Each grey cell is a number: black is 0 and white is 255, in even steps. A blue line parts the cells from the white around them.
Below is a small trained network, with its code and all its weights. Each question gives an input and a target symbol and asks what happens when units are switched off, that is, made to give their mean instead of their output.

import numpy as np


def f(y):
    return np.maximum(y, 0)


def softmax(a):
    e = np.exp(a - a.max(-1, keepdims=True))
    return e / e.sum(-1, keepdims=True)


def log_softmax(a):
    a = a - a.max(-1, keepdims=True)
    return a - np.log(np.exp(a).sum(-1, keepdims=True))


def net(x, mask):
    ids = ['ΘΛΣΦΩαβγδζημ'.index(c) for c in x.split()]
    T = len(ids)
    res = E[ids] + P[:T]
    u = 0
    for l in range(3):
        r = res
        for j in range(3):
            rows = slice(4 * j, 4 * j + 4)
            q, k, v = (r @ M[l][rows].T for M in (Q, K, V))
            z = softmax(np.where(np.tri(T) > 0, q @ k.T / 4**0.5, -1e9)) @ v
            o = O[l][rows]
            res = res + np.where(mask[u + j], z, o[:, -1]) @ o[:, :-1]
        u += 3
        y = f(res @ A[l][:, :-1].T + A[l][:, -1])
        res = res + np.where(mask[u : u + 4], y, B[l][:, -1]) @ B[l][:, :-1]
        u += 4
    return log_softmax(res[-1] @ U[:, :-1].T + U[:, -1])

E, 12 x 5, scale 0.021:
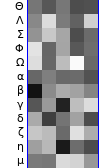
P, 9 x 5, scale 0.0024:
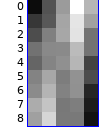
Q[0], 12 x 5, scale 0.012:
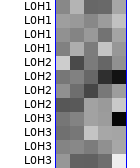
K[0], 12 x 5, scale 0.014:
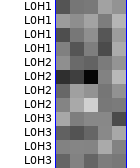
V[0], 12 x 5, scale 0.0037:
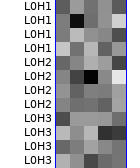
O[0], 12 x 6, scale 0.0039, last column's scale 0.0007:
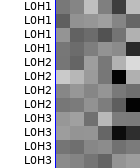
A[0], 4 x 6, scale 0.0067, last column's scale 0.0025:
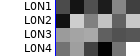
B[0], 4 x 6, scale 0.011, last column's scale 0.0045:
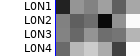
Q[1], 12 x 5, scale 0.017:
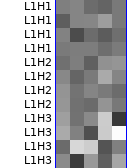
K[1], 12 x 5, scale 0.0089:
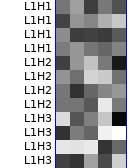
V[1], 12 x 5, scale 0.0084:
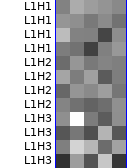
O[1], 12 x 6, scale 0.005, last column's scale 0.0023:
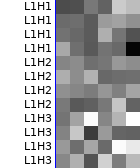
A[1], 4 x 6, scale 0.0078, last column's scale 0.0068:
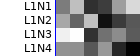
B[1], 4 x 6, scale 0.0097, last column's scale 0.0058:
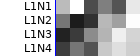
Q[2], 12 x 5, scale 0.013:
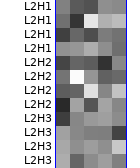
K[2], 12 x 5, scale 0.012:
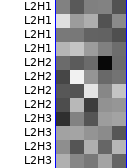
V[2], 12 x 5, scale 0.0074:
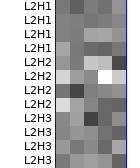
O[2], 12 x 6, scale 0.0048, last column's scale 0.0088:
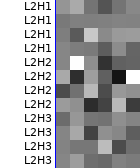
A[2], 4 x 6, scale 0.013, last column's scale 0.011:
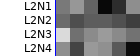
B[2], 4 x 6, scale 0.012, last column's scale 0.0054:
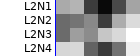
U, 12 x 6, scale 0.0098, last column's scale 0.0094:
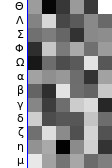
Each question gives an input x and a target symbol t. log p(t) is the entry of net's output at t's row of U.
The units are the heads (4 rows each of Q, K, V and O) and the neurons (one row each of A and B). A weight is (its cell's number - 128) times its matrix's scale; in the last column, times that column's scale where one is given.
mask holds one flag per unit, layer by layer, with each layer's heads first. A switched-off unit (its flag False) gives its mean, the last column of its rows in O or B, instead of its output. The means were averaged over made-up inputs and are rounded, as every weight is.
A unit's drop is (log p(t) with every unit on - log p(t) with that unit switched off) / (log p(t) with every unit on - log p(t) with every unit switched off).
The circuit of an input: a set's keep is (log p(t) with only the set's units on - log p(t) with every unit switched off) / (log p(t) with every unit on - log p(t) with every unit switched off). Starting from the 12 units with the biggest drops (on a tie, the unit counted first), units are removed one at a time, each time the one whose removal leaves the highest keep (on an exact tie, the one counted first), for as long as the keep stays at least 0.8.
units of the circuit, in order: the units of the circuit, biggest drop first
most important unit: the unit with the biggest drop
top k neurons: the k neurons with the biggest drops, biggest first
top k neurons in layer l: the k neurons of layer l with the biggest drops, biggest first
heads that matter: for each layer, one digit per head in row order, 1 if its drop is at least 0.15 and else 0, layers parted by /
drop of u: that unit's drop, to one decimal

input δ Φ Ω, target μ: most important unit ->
L0N2
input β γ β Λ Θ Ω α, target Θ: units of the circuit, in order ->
L1N1, L2H2, L1H3
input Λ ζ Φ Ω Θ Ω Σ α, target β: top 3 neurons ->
L0N4, L1N1, L1N2
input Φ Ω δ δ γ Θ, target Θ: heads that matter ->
010 / 001 / 010
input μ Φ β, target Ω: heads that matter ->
000 / 000 / 010
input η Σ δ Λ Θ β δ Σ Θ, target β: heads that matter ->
000 / 001 / 000
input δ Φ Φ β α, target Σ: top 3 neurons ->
L2N1, L1N2, L2N2
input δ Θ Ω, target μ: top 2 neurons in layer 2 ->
L2N4, L2N3
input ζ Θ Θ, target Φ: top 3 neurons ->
L0N1, L0N2, L1N4
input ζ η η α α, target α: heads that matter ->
000 / 001 / 010
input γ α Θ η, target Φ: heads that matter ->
000 / 001 / 000
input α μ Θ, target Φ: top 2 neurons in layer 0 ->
L0N2, L0N1
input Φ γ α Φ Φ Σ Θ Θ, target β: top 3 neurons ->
L0N4, L1N2, L1N1
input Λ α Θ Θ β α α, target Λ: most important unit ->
L1H3
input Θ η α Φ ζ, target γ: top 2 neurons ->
L2N3, L1N3
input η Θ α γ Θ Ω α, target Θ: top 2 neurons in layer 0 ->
L0N2, L0N3
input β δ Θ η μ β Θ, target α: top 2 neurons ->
L1N3, L0N4
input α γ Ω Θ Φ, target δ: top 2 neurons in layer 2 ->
L2N4, L2N2
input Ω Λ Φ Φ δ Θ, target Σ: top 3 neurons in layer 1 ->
L1N3, L1N4, L1N2
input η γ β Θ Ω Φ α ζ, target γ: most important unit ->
L1N3
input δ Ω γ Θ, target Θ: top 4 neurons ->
L1N1, L0N2, L2N3, L1N4
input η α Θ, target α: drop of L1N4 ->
0.2
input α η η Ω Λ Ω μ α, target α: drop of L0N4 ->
0.3
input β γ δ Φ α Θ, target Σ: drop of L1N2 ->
0.2
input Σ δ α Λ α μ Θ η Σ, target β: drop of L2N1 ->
0.0
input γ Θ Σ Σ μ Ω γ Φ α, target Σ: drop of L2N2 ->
0.2
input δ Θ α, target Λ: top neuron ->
L2N1
